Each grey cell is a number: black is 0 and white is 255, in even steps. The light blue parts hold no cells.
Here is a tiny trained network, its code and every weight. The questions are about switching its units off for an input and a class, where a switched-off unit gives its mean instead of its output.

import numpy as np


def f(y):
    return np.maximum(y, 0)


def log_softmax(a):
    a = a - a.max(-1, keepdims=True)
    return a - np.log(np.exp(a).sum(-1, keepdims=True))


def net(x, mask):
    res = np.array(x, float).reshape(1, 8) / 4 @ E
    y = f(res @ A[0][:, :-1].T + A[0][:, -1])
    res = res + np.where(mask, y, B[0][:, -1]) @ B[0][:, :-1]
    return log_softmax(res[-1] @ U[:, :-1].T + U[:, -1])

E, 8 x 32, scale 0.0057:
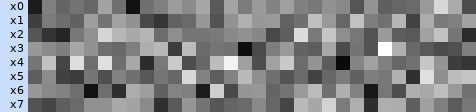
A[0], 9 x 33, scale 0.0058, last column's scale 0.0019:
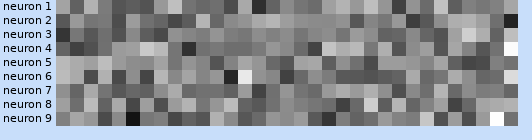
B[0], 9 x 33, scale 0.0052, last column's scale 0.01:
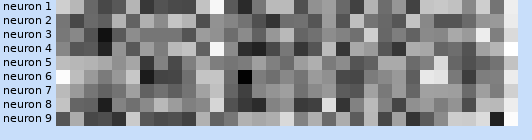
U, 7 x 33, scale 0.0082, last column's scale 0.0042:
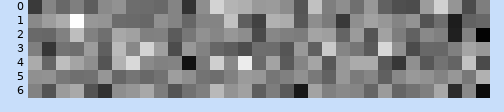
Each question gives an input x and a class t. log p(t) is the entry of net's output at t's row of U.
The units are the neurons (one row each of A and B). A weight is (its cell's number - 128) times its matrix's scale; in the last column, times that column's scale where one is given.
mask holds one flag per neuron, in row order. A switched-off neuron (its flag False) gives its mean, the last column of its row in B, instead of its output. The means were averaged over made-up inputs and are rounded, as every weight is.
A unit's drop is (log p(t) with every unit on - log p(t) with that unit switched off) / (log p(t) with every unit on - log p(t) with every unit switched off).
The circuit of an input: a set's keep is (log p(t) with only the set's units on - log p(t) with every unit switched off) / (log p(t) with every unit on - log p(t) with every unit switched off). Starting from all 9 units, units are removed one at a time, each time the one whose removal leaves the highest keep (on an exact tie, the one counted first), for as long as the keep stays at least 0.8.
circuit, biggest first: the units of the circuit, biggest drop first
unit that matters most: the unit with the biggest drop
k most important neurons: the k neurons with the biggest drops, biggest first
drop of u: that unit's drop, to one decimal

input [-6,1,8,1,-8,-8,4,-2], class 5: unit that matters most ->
neuron 1
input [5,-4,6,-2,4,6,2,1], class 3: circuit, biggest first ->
neuron 2; neuron 9
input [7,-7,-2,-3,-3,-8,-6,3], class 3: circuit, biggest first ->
neuron 9; neuron 1
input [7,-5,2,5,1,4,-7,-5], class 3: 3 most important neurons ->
neuron 9; neuron 1; neuron 6
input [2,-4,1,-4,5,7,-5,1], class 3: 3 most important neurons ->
neuron 9; neuron 2; neuron 1
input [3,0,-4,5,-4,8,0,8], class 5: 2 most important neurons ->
neuron 9; neuron 2
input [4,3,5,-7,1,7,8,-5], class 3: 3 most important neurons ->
neuron 2; neuron 9; neuron 1
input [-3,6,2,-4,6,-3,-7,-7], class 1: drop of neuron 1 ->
0.0
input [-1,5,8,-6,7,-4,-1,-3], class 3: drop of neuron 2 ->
0.1
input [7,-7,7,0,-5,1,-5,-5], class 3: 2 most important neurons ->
neuron 9; neuron 1
